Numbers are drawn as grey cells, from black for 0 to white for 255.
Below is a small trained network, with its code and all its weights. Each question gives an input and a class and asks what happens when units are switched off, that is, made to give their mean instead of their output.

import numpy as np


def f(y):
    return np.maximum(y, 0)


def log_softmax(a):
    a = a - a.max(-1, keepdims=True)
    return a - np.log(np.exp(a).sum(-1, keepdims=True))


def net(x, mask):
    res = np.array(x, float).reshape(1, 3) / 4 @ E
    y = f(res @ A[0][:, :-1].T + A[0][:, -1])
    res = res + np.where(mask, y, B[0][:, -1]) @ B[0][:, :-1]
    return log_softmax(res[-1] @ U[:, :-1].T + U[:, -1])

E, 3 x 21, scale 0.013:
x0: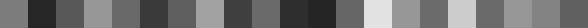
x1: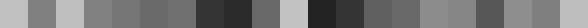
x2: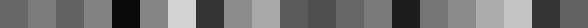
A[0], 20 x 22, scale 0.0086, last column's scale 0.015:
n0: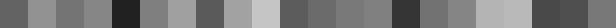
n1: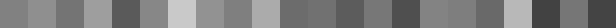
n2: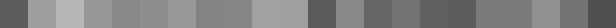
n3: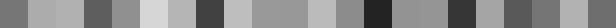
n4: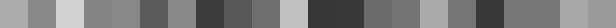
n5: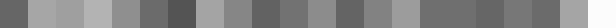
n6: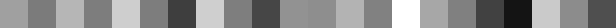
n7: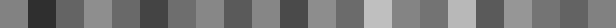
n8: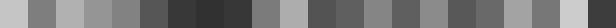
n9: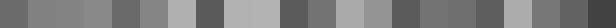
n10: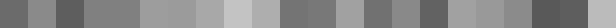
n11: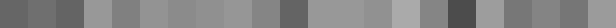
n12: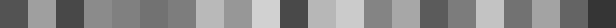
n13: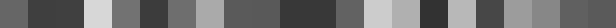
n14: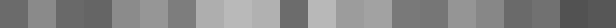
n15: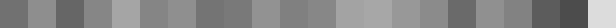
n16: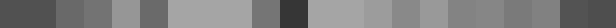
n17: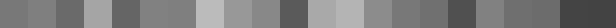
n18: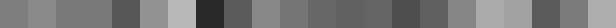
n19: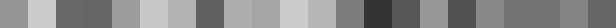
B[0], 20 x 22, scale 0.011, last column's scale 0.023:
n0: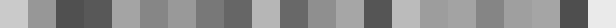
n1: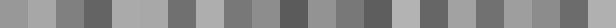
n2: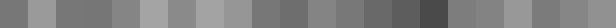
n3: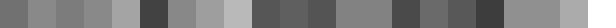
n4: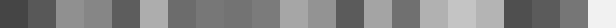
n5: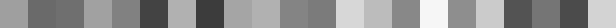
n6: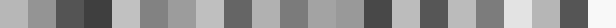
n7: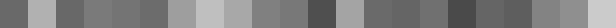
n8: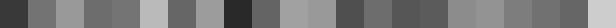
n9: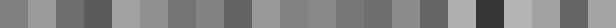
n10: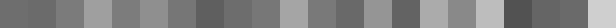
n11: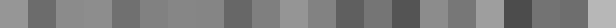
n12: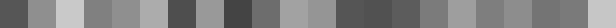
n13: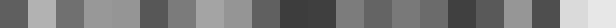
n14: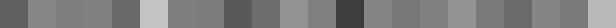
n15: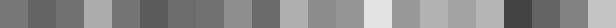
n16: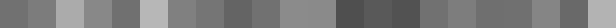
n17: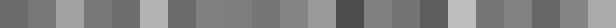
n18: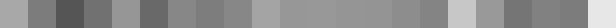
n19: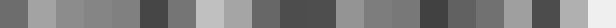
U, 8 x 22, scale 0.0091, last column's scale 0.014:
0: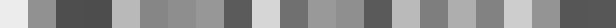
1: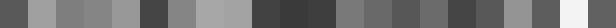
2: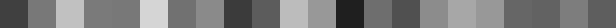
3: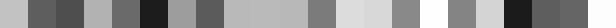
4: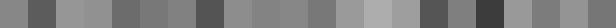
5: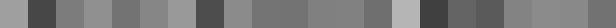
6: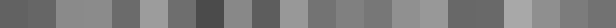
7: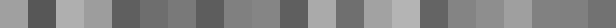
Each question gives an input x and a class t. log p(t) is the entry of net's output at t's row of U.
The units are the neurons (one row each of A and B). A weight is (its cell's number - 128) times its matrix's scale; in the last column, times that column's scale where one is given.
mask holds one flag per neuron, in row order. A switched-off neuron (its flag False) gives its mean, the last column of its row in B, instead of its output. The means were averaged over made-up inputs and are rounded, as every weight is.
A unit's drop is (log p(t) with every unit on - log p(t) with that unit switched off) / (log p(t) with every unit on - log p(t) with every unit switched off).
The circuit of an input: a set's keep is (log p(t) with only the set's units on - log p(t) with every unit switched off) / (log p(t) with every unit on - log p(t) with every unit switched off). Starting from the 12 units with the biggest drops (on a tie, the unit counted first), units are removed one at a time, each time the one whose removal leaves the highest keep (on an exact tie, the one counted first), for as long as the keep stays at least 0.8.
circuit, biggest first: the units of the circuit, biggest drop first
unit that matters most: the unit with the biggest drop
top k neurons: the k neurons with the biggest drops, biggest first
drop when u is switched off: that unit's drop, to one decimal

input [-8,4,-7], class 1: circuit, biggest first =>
[n3]
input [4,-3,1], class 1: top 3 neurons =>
[n13, n4, n18]
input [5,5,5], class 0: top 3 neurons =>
[n0, n3, n18]
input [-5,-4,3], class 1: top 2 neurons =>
[n3, n19]
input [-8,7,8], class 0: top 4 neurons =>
[n0, n18, n13, n1]
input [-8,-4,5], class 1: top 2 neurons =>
[n3, n19]
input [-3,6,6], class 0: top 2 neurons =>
[n0, n18]
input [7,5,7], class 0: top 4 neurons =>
[n0, n18, n3, n19]
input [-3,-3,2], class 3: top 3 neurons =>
[n13, n6, n8]
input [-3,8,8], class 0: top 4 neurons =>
[n0, n18, n1, n12]
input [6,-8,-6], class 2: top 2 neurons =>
[n12, n16]
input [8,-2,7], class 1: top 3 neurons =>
[n13, n7, n6]
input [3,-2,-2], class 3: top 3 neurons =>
[n3, n19, n5]
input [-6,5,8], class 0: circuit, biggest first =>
[n0]
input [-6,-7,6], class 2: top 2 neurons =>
[n6, n10]
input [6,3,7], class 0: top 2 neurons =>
[n0, n18]
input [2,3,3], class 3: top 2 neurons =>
[n6, n12]
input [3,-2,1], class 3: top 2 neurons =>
[n3, n19]
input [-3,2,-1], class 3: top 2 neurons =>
[n13, n12]
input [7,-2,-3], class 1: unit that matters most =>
n13
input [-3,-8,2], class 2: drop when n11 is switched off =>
0.0
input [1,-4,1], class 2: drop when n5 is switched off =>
0.1
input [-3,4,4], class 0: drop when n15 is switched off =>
0.2
